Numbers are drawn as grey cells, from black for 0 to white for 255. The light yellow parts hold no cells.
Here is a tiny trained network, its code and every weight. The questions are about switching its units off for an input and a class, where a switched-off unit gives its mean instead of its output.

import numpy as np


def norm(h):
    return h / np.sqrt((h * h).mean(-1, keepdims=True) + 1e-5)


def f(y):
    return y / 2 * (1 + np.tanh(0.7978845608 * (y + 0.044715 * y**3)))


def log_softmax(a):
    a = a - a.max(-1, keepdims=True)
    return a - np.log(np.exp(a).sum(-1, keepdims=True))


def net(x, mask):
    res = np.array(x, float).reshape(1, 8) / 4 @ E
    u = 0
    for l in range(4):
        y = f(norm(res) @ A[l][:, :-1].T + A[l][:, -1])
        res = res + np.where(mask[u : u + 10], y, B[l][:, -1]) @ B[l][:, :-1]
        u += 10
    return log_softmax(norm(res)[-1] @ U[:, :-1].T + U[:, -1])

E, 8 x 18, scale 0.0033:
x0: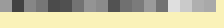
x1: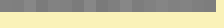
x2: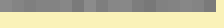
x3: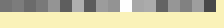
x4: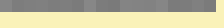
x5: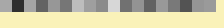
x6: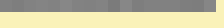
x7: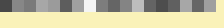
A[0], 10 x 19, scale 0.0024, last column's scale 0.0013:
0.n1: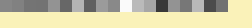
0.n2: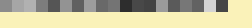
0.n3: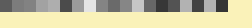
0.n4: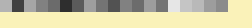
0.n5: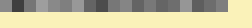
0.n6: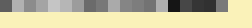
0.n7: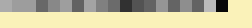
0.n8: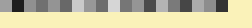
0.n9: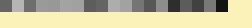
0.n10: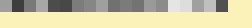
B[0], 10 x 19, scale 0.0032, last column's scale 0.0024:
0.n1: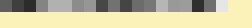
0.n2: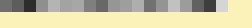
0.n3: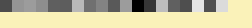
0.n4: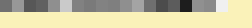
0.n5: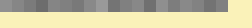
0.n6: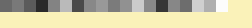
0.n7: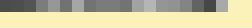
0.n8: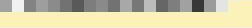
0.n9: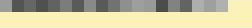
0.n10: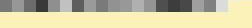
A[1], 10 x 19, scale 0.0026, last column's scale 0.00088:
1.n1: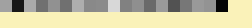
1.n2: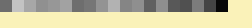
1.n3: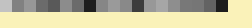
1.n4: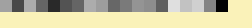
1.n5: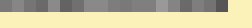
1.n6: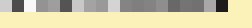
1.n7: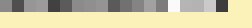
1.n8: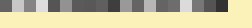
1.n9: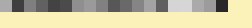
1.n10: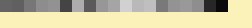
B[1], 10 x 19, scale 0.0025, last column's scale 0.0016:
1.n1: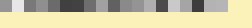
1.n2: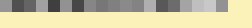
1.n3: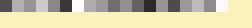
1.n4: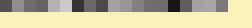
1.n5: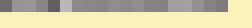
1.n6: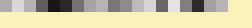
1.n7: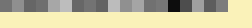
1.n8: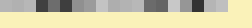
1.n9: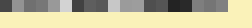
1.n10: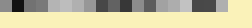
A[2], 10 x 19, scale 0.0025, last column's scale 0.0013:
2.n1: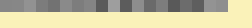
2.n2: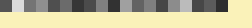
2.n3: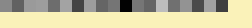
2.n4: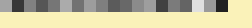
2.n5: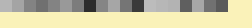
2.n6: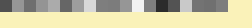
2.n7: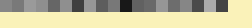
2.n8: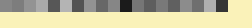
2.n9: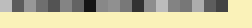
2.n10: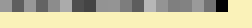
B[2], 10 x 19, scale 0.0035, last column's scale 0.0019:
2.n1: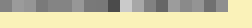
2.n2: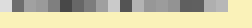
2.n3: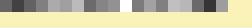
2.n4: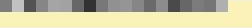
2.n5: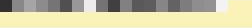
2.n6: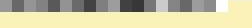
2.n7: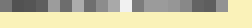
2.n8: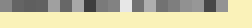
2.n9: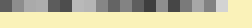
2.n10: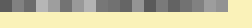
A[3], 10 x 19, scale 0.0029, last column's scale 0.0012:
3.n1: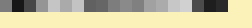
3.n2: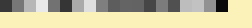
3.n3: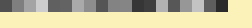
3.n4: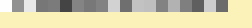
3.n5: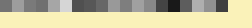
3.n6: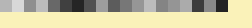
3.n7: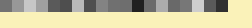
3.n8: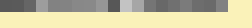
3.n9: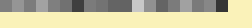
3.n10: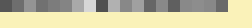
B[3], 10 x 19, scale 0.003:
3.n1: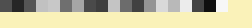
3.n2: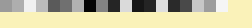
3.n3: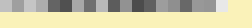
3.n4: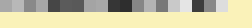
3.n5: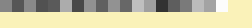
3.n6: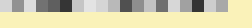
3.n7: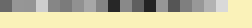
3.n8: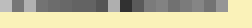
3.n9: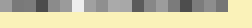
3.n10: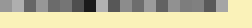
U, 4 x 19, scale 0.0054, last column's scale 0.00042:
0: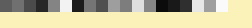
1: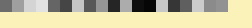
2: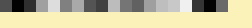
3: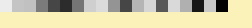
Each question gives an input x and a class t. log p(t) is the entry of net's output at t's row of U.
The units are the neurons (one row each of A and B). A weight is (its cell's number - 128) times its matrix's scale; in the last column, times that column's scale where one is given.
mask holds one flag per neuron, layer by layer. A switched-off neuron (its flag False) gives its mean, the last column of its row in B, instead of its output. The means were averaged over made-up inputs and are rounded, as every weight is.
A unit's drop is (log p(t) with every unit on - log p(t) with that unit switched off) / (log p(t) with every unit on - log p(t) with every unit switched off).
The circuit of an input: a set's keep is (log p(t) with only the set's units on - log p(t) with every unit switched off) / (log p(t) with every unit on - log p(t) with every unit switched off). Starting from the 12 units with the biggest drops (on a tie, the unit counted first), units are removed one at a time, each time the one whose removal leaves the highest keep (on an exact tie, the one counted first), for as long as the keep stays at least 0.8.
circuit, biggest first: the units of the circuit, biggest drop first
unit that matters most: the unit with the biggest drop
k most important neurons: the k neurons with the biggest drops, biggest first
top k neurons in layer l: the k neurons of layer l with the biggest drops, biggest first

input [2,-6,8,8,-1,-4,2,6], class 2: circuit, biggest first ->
(0.n1)
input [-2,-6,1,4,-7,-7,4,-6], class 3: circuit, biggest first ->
(2.n2 3.n6)
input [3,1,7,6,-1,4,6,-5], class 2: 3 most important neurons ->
(0.n1 1.n10 0.n3)
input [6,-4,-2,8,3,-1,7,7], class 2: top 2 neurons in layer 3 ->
(3.n1 3.n7)
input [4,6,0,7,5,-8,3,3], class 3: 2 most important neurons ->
(1.n8 2.n2)
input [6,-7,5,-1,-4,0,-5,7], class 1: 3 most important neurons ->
(0.n3 0.n6 0.n9)
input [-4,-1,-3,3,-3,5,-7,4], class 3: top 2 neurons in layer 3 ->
(3.n4 3.n2)
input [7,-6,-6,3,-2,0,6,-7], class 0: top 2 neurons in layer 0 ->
(0.n10 0.n3)
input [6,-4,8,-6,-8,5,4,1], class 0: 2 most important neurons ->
(0.n1 0.n10)
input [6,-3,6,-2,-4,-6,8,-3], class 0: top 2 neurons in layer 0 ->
(0.n8 0.n10)
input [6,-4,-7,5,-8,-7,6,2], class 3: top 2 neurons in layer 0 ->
(0.n6 0.n9)
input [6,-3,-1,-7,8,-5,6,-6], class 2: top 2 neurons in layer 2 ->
(2.n3 2.n7)
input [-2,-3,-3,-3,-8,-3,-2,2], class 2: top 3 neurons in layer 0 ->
(0.n8 0.n2 0.n7)
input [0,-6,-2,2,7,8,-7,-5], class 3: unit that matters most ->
1.n6
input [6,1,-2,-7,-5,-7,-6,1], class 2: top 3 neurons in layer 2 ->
(2.n3 2.n7 2.n8)
